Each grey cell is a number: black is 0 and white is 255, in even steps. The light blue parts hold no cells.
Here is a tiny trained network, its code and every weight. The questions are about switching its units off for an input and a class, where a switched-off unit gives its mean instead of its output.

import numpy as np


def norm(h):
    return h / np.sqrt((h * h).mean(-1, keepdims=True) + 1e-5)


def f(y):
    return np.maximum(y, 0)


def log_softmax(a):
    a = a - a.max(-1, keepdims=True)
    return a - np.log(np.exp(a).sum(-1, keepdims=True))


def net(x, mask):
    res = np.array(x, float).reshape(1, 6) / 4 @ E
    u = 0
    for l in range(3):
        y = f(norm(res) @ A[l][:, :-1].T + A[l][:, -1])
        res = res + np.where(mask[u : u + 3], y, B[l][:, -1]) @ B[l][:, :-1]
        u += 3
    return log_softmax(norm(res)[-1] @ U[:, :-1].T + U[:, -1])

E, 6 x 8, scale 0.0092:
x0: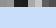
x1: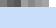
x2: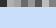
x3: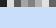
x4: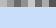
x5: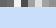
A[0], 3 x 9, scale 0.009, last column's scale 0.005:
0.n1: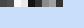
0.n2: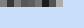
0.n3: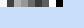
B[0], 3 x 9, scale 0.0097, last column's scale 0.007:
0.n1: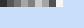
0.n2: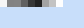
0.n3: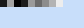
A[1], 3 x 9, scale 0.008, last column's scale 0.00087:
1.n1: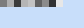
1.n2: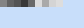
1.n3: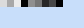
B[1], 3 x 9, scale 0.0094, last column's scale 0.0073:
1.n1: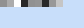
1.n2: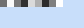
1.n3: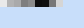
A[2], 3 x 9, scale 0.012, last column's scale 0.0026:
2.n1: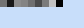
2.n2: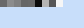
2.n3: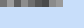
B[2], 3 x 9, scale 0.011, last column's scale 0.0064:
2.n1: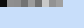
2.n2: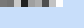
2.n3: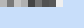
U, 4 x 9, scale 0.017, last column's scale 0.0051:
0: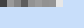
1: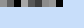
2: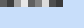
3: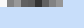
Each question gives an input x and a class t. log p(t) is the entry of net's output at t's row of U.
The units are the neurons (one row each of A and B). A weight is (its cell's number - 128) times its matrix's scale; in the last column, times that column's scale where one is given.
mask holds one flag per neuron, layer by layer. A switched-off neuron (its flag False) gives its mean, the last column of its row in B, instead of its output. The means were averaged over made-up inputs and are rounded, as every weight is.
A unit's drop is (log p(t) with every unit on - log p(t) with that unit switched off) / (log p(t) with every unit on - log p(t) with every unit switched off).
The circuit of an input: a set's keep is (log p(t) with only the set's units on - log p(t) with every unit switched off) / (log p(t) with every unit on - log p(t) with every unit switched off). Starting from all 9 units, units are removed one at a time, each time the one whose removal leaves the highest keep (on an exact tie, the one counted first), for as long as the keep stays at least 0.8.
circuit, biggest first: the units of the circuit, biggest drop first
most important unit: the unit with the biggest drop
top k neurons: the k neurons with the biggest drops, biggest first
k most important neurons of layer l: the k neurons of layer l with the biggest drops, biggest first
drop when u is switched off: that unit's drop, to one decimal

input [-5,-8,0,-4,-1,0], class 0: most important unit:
0.n1
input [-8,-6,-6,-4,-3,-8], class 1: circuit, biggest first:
0.n1, 0.n3
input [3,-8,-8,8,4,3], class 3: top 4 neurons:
0.n1, 0.n3, 1.n3, 1.n2
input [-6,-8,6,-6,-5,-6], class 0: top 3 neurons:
0.n1, 2.n2, 2.n1
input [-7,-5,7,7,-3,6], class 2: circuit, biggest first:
0.n3, 1.n2
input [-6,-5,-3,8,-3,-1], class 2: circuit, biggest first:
0.n1, 1.n2
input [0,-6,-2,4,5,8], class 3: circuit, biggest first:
0.n1, 1.n3
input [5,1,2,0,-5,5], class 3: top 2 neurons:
0.n1, 0.n3
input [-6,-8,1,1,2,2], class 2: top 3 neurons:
0.n1, 0.n3, 1.n2
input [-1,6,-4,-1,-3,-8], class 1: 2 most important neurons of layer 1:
1.n3, 1.n1
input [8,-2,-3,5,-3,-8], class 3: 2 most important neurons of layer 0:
0.n3, 0.n1
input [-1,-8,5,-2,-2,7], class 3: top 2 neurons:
1.n3, 0.n3
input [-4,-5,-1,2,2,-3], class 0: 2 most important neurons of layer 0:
0.n1, 0.n2
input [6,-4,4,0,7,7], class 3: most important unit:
1.n3
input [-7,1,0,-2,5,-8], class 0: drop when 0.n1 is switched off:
0.1
